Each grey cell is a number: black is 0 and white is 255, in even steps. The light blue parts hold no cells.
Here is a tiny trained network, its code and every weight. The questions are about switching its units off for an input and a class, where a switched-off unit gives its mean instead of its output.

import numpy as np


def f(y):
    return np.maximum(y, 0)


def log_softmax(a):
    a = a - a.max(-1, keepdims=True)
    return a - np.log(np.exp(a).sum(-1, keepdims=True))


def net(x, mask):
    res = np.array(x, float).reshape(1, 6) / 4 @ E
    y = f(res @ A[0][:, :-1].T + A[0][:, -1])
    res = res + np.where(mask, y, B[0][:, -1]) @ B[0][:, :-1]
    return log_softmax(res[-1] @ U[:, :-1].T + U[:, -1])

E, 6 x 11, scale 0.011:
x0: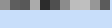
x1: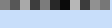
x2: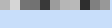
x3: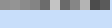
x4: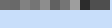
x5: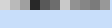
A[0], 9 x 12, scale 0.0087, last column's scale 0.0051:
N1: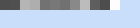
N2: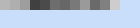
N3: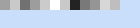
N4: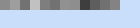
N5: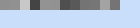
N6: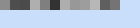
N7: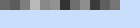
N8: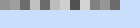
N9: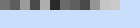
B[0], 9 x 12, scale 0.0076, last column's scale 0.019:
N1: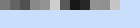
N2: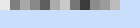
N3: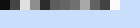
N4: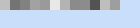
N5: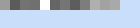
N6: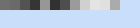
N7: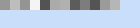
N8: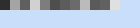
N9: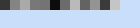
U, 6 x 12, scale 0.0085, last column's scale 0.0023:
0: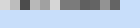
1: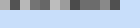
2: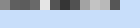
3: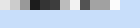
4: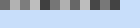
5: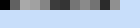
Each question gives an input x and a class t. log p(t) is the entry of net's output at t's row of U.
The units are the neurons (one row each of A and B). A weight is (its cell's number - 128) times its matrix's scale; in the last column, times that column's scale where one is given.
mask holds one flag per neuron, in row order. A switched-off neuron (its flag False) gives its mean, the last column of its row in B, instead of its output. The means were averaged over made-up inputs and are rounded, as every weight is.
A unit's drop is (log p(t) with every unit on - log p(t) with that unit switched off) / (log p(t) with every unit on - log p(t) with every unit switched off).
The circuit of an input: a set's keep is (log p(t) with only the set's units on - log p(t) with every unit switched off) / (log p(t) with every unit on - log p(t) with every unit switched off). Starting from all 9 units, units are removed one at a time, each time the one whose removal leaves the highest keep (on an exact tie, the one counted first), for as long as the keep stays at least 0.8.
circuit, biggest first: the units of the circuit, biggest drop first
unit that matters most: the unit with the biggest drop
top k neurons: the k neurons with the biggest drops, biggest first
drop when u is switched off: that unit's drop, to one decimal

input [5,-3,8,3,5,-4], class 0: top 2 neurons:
N3; N4
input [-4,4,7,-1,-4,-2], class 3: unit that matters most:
N8
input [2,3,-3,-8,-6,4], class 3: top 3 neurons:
N3; N8; N1
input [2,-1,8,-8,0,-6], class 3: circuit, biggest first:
N8; N3
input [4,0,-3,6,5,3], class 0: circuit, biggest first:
N3; N9
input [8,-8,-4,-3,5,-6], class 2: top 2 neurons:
N6; N3
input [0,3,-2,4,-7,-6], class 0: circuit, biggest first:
N3; N7
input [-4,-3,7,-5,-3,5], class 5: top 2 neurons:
N3; N7
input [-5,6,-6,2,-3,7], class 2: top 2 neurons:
N5; N3
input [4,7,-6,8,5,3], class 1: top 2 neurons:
N3; N8
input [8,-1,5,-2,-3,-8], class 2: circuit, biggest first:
N6; N3
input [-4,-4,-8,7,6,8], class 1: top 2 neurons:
N9; N2
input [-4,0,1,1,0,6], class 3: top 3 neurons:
N1; N8; N2
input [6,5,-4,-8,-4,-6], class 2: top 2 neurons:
N6; N3
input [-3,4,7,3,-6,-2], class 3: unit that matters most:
N1
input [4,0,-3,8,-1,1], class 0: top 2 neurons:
N3; N1
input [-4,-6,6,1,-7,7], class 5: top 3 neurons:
N3; N8; N7
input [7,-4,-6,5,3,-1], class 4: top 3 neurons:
N7; N3; N9
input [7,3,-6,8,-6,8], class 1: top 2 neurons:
N2; N1
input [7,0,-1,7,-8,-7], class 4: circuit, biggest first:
N7
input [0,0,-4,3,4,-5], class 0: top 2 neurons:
N3; N7
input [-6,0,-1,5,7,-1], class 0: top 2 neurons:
N3; N8
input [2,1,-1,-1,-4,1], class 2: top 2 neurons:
N3; N7
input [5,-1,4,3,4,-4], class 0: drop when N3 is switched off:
0.3
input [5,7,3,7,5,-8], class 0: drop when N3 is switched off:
0.2
